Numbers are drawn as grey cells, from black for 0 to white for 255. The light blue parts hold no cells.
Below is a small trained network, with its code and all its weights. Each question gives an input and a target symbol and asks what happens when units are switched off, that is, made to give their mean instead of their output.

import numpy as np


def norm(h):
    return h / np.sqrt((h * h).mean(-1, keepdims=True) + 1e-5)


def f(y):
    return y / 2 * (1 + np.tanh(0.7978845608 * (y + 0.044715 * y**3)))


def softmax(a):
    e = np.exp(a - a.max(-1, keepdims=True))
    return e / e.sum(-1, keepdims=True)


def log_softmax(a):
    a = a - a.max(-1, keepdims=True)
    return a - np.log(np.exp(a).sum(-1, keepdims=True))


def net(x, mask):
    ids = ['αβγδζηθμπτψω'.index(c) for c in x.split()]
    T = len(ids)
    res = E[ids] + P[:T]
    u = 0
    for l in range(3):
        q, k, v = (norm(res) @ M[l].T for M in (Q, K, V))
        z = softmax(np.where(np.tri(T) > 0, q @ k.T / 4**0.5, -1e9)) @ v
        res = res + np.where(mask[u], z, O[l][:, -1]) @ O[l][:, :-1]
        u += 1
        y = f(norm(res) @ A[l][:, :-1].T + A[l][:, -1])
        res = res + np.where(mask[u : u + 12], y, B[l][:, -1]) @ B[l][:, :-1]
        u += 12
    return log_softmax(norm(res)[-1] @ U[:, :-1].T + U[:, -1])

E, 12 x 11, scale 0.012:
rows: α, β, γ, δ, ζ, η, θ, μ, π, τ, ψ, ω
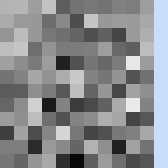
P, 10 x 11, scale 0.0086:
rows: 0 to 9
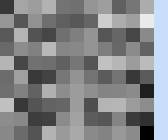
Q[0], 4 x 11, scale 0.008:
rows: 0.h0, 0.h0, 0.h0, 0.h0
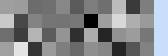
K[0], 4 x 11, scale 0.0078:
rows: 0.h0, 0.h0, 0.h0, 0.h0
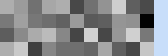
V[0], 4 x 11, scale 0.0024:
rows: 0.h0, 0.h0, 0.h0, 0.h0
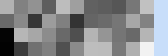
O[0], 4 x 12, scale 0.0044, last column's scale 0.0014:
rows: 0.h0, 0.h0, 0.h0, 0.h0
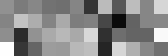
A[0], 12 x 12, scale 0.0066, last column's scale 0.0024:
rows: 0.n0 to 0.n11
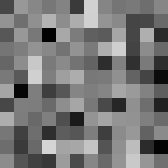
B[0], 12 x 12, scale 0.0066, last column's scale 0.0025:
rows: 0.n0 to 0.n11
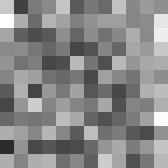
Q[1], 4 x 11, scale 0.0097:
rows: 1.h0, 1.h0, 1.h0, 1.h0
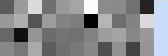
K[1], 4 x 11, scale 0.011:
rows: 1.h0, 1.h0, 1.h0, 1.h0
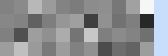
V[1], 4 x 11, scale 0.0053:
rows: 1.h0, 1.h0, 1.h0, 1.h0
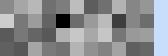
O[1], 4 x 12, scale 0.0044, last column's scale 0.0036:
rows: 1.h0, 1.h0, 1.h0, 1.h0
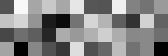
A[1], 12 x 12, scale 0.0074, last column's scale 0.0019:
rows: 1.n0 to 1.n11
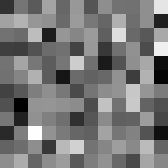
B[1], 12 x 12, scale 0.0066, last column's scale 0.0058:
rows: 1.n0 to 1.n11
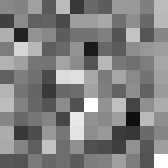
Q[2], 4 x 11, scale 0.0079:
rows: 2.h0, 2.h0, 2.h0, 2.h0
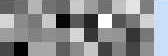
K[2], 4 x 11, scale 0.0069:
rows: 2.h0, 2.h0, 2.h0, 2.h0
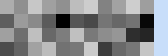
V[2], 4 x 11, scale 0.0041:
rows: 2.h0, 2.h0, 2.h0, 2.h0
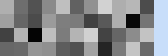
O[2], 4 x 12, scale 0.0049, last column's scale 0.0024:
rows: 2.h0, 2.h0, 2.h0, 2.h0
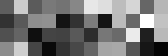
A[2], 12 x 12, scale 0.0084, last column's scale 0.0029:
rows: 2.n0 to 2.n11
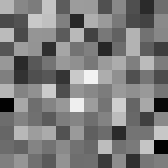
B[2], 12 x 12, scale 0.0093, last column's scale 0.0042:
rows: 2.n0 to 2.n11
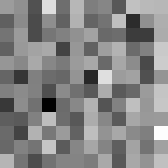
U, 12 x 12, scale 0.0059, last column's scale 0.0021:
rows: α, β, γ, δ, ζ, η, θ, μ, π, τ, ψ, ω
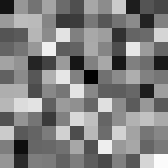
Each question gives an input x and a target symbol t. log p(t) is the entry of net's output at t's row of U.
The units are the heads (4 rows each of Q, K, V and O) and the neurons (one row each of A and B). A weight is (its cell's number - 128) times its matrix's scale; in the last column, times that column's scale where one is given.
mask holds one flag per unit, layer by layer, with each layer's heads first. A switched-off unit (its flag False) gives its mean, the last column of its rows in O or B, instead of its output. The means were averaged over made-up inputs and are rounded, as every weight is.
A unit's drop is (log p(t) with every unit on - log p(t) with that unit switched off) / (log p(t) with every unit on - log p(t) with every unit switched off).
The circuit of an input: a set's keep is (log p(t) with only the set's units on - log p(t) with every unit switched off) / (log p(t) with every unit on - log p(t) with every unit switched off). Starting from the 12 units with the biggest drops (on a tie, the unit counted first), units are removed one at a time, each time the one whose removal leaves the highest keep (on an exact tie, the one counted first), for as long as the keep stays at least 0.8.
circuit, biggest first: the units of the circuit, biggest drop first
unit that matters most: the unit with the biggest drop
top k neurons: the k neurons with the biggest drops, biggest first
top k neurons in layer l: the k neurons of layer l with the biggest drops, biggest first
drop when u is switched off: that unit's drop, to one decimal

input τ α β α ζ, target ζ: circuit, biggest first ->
(2.n2, 2.n3, 2.n6, 0.n10)
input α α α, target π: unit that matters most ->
0.n4
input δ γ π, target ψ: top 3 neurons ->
(2.n5, 1.n1, 0.n4)
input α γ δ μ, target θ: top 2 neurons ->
(1.n9, 2.n2)
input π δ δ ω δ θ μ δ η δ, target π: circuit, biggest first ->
(1.h0, 2.n7, 2.h0)
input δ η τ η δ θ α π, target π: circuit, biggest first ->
(0.n6, 1.n5, 2.n7)
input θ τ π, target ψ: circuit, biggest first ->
(2.n5, 1.n2)
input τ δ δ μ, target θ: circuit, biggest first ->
(1.n9, 0.n11, 2.n2)
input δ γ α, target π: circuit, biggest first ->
(0.n4, 1.n5)
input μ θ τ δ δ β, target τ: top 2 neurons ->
(0.n0, 0.n11)
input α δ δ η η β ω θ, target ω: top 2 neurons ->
(0.n6, 1.n8)
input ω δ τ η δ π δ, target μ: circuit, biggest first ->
(1.h0, 2.n6)
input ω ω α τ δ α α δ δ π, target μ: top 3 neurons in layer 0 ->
(0.n1, 0.n5, 0.n3)
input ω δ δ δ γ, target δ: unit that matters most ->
2.n10
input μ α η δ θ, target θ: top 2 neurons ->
(0.n6, 1.n10)
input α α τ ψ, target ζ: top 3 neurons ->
(0.n10, 1.n3, 0.n0)
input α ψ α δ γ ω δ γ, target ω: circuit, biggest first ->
(2.h0, 1.n8)
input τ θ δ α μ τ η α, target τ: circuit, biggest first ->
(1.h0, 1.n7, 0.n1, 0.n5)
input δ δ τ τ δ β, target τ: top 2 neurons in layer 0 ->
(0.n0, 0.n2)
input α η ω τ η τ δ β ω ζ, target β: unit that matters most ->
1.n3
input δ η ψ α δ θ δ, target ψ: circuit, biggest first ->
(1.h0, 2.n5)
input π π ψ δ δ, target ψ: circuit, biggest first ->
(1.h0, 1.n8, 2.n5, 0.n1)
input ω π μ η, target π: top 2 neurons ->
(2.n7, 0.n10)
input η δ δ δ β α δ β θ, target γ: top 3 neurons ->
(2.n9, 1.n9, 0.n7)
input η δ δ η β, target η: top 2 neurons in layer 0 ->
(0.n6, 0.n8)
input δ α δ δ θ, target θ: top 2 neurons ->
(0.n6, 2.n2)
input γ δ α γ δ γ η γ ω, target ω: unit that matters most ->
2.h0
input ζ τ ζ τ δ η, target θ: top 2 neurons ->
(2.n2, 1.n10)
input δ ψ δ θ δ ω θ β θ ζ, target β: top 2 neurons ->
(0.n10, 1.n3)
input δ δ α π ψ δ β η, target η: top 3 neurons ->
(0.n6, 0.n3, 1.n10)
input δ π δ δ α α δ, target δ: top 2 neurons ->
(2.n0, 2.n9)
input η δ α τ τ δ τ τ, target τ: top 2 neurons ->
(1.n7, 0.n11)
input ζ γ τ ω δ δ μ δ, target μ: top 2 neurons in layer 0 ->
(0.n9, 0.n11)
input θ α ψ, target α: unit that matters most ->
0.n7
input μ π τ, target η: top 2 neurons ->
(2.n3, 1.n3)
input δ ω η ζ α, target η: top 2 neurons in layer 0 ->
(0.n8, 0.n1)
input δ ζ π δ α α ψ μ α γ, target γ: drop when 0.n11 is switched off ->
0.1
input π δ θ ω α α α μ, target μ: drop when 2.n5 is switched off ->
0.0
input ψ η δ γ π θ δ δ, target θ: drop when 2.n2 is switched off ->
0.2
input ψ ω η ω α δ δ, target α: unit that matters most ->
0.h0
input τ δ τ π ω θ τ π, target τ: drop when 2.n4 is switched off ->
0.2
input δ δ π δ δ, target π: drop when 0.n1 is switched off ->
0.2
